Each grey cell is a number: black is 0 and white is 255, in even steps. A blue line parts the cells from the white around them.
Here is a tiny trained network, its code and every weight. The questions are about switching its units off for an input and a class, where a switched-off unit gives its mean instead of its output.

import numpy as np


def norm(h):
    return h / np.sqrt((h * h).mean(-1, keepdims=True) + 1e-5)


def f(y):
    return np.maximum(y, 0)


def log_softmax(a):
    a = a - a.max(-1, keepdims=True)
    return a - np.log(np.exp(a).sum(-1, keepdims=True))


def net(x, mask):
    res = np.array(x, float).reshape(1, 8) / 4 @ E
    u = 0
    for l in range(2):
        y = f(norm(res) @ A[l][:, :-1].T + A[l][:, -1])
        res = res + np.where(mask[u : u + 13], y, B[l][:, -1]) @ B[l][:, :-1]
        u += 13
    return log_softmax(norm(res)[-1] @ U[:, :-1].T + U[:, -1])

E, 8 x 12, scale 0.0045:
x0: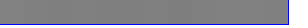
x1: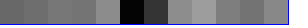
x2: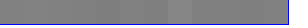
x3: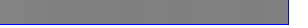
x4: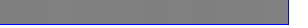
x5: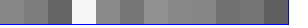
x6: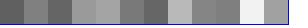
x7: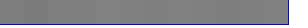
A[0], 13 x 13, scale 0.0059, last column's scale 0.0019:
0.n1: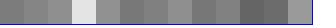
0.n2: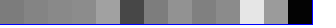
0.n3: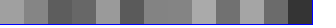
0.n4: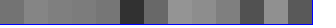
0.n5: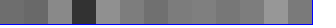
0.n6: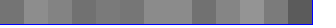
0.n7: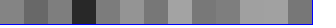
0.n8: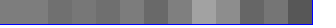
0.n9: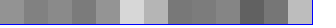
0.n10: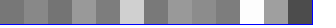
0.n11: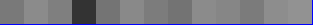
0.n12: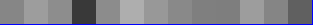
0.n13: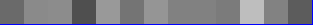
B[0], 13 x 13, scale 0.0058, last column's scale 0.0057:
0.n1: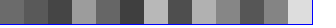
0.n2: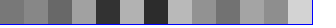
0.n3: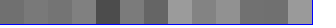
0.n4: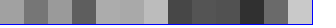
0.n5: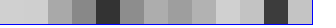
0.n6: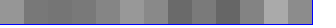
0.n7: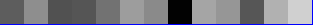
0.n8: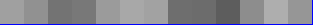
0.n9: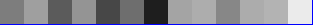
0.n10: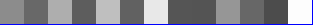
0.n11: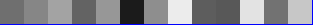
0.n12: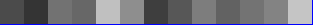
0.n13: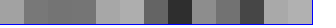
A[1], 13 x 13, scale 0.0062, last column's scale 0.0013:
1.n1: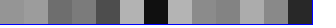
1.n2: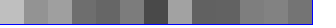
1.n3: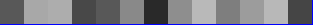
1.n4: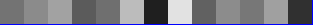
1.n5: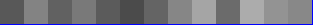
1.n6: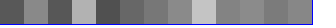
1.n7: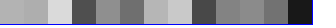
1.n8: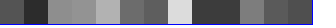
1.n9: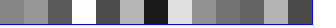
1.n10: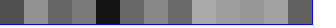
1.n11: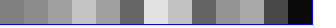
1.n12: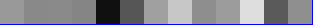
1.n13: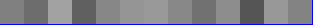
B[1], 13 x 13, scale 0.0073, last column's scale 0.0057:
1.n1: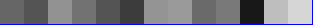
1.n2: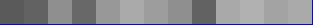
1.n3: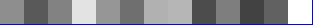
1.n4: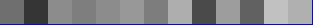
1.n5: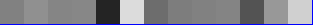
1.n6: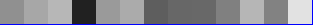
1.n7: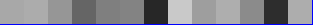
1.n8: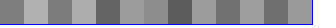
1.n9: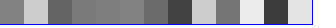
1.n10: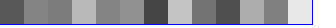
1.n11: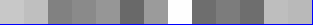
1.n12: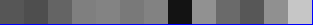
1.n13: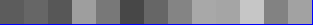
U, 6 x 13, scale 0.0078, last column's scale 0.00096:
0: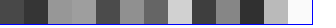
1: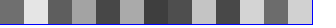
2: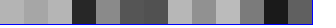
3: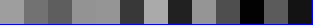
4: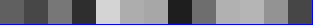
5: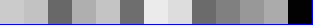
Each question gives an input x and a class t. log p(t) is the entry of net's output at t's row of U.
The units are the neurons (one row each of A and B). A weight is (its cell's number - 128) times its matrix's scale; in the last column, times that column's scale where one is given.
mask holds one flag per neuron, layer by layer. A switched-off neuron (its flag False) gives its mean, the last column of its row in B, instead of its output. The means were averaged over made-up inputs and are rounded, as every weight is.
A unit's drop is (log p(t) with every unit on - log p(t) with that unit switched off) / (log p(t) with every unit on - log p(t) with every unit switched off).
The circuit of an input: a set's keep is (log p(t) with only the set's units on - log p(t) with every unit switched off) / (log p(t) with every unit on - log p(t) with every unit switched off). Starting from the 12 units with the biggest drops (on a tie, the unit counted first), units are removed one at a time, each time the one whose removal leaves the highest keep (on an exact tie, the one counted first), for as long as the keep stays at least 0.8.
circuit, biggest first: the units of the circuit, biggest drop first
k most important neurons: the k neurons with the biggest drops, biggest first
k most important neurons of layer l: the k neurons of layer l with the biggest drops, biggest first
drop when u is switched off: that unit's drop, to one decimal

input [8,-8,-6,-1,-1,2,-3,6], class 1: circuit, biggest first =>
0.n9
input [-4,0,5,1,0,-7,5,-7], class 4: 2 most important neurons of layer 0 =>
0.n10, 0.n9
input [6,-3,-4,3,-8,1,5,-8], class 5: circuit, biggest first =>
0.n10, 1.n11
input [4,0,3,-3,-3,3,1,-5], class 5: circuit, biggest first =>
0.n9, 1.n11
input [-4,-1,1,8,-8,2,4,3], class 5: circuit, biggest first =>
0.n10, 1.n11
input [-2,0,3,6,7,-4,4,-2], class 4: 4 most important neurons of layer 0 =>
0.n10, 0.n9, 0.n7, 0.n13
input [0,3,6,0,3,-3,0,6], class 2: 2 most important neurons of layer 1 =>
1.n7, 1.n9
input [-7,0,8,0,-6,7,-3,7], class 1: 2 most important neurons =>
0.n10, 0.n4
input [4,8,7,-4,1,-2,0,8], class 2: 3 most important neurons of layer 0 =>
0.n4, 0.n9, 0.n5
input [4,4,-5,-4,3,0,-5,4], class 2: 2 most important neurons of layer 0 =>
0.n1, 0.n7
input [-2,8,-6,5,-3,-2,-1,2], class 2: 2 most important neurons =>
0.n4, 0.n9
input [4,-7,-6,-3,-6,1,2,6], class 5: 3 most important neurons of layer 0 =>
0.n10, 0.n7, 0.n13
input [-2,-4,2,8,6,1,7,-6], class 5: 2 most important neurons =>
0.n10, 1.n11
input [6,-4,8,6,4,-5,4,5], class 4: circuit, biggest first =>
0.n10
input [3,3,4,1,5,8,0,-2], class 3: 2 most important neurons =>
0.n9, 0.n1
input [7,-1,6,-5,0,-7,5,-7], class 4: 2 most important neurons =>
0.n10, 0.n7
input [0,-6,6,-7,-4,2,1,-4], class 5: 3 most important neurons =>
0.n10, 0.n2, 0.n7
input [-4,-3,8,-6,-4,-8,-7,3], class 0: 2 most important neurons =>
0.n10, 0.n9
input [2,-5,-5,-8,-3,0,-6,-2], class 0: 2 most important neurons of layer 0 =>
0.n1, 0.n9
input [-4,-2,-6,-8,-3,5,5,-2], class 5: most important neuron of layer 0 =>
0.n10
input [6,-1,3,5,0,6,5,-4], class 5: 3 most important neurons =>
0.n10, 1.n11, 0.n9
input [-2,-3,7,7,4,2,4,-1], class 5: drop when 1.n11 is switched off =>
0.2
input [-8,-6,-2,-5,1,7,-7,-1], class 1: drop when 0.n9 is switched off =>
0.1
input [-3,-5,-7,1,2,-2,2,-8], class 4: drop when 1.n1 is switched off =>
0.0
